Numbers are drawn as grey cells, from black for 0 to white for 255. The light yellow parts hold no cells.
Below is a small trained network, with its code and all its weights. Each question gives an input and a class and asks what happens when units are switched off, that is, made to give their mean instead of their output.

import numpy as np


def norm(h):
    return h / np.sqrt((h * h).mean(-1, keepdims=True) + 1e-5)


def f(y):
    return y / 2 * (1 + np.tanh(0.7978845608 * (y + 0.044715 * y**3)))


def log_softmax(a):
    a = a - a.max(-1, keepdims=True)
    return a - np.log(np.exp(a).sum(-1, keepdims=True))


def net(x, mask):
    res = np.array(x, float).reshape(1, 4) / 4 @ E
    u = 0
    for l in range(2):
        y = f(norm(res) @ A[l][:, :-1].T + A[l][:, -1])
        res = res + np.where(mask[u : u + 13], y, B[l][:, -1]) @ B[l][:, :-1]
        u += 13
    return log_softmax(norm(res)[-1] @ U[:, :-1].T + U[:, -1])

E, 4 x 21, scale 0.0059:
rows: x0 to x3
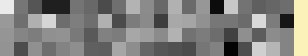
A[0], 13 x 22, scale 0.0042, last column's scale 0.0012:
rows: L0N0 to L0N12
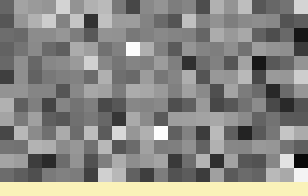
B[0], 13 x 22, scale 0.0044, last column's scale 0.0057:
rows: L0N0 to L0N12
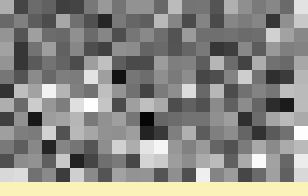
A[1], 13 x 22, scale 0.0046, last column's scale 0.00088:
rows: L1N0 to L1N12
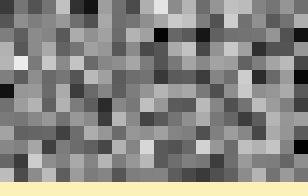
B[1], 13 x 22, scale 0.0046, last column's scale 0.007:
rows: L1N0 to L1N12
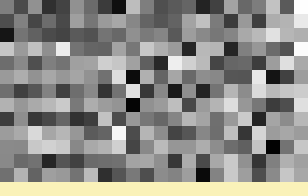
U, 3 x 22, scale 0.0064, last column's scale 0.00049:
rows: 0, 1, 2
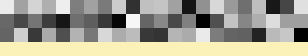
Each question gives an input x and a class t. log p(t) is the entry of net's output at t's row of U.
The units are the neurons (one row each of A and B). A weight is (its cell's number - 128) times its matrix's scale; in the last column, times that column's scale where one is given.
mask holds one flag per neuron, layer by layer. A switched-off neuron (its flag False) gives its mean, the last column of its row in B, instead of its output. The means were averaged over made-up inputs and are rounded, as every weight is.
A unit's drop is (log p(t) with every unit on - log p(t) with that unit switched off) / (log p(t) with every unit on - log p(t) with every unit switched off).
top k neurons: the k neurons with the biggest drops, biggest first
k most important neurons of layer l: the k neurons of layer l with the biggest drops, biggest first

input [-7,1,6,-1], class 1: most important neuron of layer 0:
L0N10
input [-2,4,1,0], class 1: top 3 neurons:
L0N12; L1N0; L1N6
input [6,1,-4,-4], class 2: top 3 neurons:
L0N8; L0N10; L0N1
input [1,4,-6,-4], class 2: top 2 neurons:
L0N11; L0N8
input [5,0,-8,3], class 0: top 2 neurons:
L0N11; L0N9
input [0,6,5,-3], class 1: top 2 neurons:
L0N9; L0N12
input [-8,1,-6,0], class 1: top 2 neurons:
L0N10; L0N0
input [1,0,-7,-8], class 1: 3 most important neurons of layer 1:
L1N0; L1N6; L1N7
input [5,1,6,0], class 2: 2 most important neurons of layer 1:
L1N0; L1N6
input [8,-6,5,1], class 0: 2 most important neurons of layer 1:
L1N10; L1N7
